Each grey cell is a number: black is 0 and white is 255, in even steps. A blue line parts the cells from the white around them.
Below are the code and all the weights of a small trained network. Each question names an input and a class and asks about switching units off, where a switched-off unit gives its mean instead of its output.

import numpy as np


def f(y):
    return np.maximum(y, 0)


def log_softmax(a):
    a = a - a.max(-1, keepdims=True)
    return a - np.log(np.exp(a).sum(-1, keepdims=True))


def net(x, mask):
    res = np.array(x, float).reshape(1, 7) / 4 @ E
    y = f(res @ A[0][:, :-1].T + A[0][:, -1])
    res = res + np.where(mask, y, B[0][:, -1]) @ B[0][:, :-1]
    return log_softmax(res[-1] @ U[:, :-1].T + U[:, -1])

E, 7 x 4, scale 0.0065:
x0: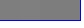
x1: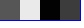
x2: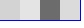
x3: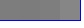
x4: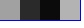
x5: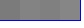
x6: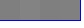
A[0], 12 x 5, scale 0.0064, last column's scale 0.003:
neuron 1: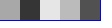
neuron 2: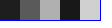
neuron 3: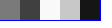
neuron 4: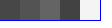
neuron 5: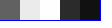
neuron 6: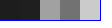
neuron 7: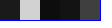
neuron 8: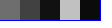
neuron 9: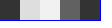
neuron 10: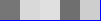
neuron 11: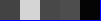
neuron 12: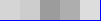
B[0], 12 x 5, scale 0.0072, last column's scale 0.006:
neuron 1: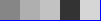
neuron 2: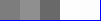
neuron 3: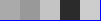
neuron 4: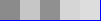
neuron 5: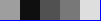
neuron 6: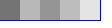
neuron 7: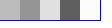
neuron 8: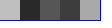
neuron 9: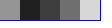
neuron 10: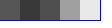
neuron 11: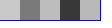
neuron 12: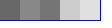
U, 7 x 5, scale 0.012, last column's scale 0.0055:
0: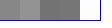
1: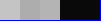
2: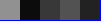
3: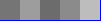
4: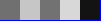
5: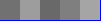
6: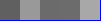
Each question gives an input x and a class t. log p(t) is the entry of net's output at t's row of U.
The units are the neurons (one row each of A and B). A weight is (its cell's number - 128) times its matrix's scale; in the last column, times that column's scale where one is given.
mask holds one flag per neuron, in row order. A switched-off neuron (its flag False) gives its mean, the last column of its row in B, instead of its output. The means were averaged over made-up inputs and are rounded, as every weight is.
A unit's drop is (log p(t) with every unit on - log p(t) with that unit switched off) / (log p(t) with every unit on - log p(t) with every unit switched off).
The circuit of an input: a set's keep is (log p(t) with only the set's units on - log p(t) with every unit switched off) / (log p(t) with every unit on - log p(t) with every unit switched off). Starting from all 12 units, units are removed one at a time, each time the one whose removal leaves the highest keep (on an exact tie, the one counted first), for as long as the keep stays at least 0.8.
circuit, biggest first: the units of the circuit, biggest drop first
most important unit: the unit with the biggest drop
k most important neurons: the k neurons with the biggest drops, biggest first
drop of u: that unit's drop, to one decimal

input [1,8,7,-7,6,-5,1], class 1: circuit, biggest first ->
neuron 7; neuron 11; neuron 2
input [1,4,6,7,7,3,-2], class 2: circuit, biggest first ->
neuron 8
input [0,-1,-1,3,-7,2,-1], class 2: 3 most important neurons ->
neuron 5; neuron 9; neuron 10
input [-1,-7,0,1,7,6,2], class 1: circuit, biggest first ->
neuron 1; neuron 3; neuron 10
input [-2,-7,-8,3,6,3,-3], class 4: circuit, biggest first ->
neuron 6; neuron 4
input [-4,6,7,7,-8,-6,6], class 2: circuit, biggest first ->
neuron 5; neuron 9; neuron 10
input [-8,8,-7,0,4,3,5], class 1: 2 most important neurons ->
neuron 7; neuron 11
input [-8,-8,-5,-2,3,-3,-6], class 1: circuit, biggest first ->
neuron 3; neuron 1
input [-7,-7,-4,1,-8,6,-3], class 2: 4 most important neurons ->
neuron 5; neuron 9; neuron 10; neuron 7
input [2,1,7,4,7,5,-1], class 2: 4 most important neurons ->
neuron 8; neuron 4; neuron 6; neuron 2
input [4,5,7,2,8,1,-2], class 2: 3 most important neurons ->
neuron 8; neuron 4; neuron 6
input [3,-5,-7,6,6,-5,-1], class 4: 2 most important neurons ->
neuron 6; neuron 4
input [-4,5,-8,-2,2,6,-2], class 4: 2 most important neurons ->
neuron 2; neuron 4
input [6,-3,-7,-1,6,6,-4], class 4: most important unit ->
neuron 6
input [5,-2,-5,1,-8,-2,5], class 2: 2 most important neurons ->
neuron 5; neuron 9
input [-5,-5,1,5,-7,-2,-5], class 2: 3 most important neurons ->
neuron 5; neuron 9; neuron 10
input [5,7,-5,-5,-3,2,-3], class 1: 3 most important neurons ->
neuron 7; neuron 11; neuron 12
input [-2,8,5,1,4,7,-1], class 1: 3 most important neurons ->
neuron 7; neuron 11; neuron 2
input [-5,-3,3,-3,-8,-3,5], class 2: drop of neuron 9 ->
0.2
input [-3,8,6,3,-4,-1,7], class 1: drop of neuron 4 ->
0.1
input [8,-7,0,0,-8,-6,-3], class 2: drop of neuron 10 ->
0.4
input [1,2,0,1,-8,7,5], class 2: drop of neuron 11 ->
0.0
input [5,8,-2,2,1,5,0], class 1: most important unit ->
neuron 7
